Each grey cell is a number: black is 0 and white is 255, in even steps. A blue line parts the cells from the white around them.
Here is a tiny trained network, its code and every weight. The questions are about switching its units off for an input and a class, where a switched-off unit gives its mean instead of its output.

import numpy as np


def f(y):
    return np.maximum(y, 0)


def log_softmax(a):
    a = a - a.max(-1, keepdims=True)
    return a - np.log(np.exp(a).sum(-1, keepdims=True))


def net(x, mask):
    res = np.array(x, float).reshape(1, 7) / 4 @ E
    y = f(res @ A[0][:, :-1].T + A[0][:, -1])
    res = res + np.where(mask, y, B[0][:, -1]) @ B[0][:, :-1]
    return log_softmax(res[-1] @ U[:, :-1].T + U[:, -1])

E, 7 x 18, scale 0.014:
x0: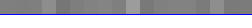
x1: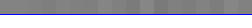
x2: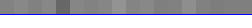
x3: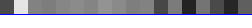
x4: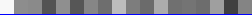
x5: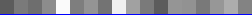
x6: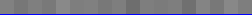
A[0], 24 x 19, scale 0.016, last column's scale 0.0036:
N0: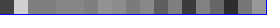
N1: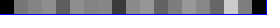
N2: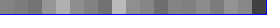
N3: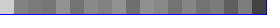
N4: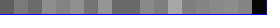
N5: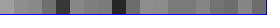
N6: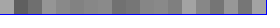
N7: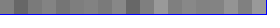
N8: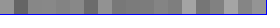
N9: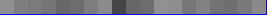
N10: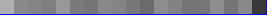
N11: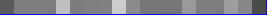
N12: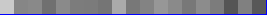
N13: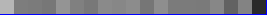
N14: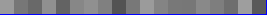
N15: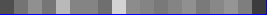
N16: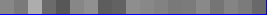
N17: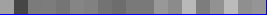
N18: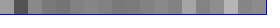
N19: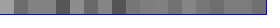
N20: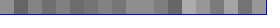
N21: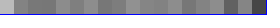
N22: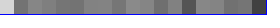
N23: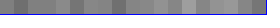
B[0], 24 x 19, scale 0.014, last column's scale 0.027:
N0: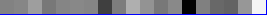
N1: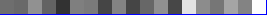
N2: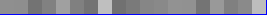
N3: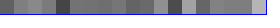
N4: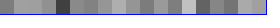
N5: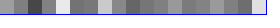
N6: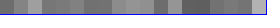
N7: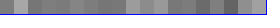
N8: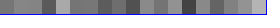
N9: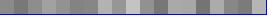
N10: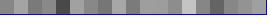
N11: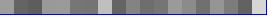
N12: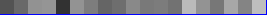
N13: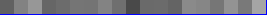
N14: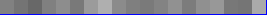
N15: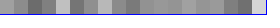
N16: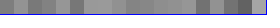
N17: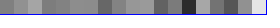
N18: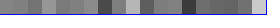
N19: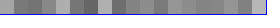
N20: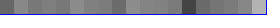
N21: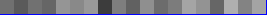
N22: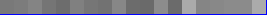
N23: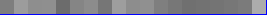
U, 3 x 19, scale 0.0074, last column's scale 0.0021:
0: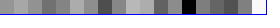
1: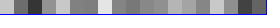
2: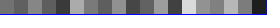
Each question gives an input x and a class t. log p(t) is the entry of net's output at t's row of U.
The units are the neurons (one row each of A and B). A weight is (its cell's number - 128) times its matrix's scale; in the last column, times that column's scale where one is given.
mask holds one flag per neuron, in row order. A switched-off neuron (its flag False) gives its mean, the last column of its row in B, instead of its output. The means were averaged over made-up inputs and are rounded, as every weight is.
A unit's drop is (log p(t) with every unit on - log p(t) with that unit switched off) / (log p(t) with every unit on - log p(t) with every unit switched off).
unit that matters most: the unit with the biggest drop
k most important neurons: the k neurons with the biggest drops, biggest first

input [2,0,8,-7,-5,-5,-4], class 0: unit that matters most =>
N17
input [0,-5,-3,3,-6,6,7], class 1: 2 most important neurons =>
[N15 N11]
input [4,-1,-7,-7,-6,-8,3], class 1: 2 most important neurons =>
[N5 N0]
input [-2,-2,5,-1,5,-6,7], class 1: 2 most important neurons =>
[N5 N1]
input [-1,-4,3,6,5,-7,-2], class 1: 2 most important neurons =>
[N5 N17]
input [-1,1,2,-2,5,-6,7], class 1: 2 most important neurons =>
[N5 N1]
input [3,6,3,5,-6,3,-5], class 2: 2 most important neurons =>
[N1 N17]
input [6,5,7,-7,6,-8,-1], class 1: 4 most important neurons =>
[N5 N0 N19 N9]
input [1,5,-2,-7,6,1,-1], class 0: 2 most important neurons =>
[N17 N1]
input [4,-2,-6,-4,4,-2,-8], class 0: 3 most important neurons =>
[N1 N17 N18]
